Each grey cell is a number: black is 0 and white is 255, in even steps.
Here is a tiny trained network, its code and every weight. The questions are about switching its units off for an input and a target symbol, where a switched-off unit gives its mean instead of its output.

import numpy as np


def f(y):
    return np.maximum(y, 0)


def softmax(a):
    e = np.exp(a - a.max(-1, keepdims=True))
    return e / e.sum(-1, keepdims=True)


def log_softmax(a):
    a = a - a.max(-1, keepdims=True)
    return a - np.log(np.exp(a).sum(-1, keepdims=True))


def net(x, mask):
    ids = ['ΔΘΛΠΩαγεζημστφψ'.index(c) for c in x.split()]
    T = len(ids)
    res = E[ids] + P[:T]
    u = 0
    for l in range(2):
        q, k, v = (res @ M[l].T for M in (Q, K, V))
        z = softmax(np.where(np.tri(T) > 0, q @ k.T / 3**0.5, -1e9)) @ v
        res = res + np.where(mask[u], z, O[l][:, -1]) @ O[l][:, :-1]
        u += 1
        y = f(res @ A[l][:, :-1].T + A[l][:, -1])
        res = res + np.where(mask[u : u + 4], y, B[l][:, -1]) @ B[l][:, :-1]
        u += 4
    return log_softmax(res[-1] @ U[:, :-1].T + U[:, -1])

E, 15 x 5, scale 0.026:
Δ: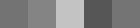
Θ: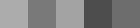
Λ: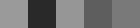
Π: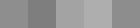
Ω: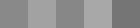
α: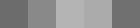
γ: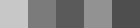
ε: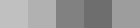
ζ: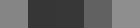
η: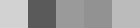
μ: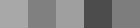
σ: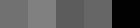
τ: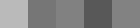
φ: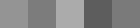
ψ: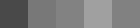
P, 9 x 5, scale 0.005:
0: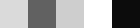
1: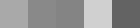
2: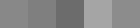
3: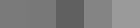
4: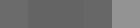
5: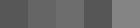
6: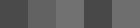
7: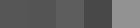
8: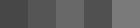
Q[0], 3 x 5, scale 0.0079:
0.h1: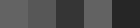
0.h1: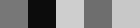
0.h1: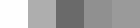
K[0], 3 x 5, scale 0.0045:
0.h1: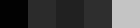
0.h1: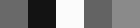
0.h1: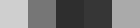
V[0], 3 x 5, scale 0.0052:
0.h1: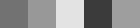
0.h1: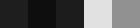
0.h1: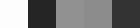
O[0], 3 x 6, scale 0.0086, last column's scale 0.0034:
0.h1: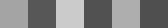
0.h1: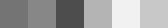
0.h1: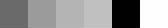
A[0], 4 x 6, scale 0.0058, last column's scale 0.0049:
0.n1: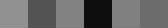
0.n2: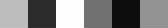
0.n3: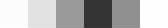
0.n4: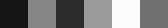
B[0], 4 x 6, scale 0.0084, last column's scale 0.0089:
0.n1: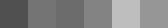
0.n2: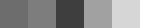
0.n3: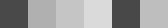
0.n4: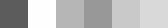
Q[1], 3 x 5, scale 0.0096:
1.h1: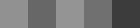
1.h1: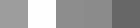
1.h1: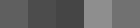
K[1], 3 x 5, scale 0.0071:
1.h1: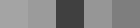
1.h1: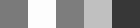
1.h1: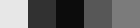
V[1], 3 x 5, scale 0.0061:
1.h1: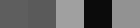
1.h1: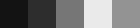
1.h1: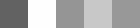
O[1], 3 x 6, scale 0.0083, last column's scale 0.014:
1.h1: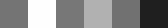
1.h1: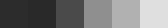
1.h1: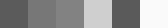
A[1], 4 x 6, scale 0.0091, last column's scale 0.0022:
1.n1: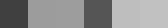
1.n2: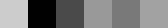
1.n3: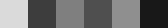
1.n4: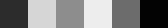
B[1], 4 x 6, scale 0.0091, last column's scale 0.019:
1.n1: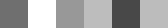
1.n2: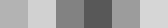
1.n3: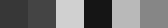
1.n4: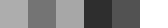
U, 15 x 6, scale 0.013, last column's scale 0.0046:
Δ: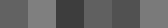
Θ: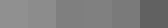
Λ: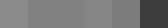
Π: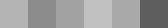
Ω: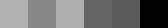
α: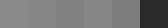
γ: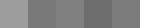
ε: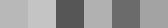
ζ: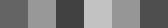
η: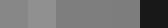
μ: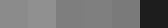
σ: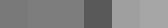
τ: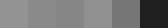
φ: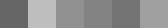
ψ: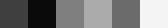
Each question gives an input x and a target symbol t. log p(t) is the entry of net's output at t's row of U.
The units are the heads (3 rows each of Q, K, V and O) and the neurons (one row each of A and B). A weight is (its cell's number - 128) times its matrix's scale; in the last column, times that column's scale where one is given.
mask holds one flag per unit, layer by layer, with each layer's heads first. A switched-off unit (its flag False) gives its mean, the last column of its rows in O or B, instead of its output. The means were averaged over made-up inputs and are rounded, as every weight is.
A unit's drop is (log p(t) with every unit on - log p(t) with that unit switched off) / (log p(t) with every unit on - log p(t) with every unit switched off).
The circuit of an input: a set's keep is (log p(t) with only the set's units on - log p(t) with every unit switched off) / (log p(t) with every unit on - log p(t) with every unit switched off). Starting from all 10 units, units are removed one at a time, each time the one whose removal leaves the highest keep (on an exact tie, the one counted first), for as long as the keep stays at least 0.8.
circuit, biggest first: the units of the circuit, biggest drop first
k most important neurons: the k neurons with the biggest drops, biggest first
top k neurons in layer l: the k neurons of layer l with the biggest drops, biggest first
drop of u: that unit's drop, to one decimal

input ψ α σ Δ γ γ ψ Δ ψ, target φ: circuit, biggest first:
0.n4, 0.h1, 1.n1
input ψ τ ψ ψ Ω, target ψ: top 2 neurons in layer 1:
1.n1, 1.n2
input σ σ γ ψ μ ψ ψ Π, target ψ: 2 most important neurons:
1.n1, 1.n4
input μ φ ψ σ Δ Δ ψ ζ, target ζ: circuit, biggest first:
1.n4, 0.h1
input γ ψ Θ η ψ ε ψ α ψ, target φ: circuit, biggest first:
0.h1, 0.n4, 1.n1
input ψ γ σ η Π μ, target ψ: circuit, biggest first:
0.n3, 1.n2
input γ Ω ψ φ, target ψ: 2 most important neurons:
1.n1, 1.n4
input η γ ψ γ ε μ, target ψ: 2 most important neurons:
0.n3, 1.n1
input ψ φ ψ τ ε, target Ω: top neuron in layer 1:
1.n4
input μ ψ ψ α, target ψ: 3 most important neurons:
1.n1, 0.n2, 1.n2
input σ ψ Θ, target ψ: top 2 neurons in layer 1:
1.n1, 1.n4
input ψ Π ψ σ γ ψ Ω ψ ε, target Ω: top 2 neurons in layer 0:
0.n3, 0.n2
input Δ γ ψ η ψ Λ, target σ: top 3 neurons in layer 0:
0.n4, 0.n3, 0.n2
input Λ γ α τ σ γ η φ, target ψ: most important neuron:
1.n4
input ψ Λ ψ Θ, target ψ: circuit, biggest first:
0.n4, 0.h1, 1.h1
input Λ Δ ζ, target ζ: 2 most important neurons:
1.n4, 0.n4
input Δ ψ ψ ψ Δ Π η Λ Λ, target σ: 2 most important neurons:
0.n4, 1.n3
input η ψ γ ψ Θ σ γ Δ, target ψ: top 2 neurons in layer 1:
1.n2, 1.n4
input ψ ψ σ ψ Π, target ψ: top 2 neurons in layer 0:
0.n4, 0.n2
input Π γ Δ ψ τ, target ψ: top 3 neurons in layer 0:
0.n3, 0.n1, 0.n2
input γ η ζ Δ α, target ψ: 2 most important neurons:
1.n1, 1.n4
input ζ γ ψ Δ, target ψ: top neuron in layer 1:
1.n2
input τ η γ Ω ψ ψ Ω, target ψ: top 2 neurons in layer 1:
1.n1, 1.n4
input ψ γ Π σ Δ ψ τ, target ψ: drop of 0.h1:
0.1
